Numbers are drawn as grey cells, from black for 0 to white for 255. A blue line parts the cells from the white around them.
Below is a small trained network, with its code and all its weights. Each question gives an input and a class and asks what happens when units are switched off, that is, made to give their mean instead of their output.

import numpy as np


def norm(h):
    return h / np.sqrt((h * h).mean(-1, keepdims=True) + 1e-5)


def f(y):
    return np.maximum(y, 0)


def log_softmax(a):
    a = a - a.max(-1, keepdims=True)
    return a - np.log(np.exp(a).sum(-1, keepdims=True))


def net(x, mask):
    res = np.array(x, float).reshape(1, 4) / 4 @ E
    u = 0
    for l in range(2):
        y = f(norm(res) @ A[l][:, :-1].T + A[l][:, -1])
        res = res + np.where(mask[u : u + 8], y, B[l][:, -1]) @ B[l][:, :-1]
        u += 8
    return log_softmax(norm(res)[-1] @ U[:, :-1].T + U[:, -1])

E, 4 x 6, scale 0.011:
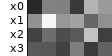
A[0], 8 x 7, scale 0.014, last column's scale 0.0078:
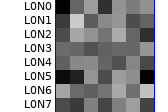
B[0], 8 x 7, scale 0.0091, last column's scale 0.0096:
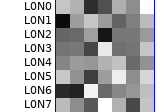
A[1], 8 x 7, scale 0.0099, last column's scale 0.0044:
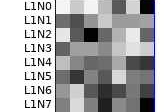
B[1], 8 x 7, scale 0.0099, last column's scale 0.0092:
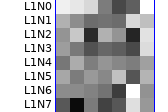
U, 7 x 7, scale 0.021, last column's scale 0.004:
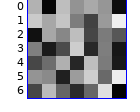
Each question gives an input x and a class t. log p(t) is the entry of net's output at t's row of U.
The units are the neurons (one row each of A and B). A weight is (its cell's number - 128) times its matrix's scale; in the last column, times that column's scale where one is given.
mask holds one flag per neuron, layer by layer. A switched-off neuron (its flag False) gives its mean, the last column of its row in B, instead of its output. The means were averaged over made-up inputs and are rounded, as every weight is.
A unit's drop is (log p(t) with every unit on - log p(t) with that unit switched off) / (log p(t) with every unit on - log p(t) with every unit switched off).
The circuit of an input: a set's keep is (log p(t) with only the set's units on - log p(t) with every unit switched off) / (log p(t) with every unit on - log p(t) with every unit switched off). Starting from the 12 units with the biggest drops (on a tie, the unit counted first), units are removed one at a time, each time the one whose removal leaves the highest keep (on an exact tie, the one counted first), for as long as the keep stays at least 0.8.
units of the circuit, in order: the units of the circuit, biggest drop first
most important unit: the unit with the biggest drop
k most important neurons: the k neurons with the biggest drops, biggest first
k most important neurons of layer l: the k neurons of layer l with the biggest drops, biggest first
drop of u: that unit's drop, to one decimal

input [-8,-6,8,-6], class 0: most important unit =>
L0N6
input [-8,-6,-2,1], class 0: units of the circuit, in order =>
L0N0, L0N6, L1N2
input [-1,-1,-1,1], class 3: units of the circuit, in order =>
L0N0, L1N0, L0N5
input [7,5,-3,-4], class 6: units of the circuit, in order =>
L1N7, L0N7, L0N2
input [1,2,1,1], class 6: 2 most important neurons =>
L0N0, L0N2
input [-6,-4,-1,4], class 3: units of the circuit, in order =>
L1N0, L0N0
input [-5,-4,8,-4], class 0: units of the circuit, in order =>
L0N6, L1N2
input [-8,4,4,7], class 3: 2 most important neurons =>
L1N0, L1N2
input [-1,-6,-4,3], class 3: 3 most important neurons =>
L0N0, L0N3, L0N6
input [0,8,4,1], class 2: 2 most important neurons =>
L0N1, L0N0
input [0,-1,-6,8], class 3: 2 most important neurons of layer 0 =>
L0N0, L0N5
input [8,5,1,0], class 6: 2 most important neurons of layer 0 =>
L0N1, L0N0
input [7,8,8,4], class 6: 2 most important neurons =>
L0N1, L0N0
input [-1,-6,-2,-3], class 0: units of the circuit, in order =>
L0N6
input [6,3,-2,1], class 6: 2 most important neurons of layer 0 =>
L0N1, L0N2
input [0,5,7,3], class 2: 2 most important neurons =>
L0N1, L0N3
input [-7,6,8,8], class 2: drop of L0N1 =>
0.2
